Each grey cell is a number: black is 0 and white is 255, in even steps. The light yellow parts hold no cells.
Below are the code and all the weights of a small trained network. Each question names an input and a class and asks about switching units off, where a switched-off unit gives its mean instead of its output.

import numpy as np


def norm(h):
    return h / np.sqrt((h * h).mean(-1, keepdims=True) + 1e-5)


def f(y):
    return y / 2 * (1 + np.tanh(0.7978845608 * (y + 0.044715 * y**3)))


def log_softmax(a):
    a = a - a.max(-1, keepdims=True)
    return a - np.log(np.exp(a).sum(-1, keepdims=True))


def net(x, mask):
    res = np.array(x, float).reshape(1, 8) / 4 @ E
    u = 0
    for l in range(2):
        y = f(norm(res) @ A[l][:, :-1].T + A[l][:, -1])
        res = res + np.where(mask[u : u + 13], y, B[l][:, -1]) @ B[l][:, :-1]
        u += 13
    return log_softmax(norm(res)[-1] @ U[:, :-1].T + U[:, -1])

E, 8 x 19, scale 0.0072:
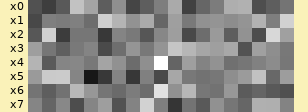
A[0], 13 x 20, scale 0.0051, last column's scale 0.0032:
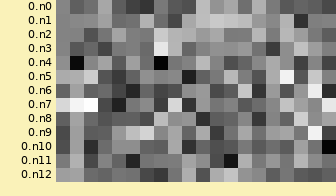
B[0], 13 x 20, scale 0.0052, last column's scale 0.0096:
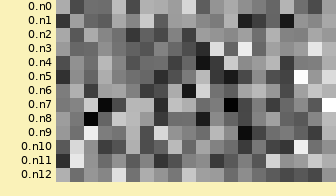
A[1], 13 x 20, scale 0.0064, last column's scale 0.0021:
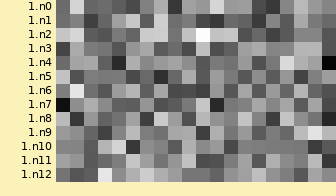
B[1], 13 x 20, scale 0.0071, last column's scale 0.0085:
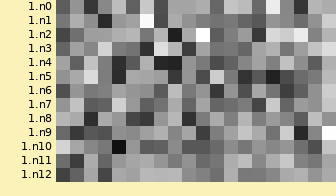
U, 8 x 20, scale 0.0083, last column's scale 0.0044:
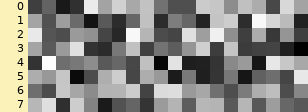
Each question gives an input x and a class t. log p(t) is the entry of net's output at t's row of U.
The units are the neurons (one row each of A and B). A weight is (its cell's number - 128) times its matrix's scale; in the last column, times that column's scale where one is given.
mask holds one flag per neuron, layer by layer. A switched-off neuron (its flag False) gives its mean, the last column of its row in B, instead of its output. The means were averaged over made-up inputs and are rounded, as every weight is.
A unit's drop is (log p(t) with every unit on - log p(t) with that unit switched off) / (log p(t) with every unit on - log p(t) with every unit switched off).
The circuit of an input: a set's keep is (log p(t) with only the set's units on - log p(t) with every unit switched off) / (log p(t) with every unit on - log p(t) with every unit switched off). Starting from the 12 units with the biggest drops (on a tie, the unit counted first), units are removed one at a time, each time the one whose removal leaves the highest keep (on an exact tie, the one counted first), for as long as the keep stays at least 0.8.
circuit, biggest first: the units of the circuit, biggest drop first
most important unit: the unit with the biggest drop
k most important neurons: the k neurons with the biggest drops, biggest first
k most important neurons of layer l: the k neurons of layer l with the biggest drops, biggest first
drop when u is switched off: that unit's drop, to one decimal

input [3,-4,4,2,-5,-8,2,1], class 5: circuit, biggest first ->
[1.n3, 1.n10]
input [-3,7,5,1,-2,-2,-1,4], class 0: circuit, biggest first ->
[1.n9]
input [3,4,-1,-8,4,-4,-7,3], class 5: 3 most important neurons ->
[0.n9, 0.n10, 1.n4]
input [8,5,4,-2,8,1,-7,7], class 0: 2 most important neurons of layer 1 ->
[1.n9, 1.n11]
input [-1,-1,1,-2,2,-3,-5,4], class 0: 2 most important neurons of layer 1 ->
[1.n9, 1.n11]
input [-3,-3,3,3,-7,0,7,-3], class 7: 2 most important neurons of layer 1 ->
[1.n0, 1.n10]
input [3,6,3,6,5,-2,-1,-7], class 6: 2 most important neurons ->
[1.n2, 0.n5]
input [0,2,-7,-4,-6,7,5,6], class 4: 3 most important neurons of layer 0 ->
[0.n5, 0.n9, 0.n4]
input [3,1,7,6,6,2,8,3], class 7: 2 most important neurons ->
[0.n5, 0.n7]
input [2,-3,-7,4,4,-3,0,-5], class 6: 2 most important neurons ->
[1.n2, 0.n1]
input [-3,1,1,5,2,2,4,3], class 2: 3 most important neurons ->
[0.n3, 0.n2, 1.n9]
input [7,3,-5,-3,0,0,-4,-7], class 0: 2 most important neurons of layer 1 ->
[1.n12, 1.n3]
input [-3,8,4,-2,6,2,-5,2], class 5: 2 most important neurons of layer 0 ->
[0.n9, 0.n7]
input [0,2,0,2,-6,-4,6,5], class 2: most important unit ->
0.n2
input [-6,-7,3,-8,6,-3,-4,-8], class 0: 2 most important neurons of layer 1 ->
[1.n11, 1.n9]
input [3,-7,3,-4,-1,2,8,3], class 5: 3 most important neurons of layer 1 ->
[1.n5, 1.n3, 1.n10]
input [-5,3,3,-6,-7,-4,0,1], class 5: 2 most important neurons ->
[0.n9, 0.n10]
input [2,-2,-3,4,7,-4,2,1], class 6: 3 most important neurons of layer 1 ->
[1.n2, 1.n6, 1.n1]
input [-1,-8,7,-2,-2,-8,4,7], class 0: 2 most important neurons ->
[0.n7, 1.n9]
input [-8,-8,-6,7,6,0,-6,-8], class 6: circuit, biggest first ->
[1.n2]
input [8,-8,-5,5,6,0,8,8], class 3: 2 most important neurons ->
[0.n7, 1.n1]
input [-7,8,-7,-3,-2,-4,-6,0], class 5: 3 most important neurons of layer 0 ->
[0.n9, 0.n7, 0.n6]
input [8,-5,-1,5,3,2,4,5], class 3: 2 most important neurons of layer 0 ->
[0.n7, 0.n4]
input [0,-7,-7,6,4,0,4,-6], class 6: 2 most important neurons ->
[1.n2, 0.n1]
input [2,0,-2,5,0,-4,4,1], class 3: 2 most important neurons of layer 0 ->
[0.n2, 0.n7]
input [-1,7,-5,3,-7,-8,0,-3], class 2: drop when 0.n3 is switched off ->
0.1
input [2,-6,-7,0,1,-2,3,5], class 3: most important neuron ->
[0.n7]
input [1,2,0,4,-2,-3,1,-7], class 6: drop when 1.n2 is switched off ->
0.2
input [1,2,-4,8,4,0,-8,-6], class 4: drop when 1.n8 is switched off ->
-0.1
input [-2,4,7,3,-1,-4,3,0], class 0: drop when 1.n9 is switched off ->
0.1
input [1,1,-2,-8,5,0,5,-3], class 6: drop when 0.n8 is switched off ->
0.3
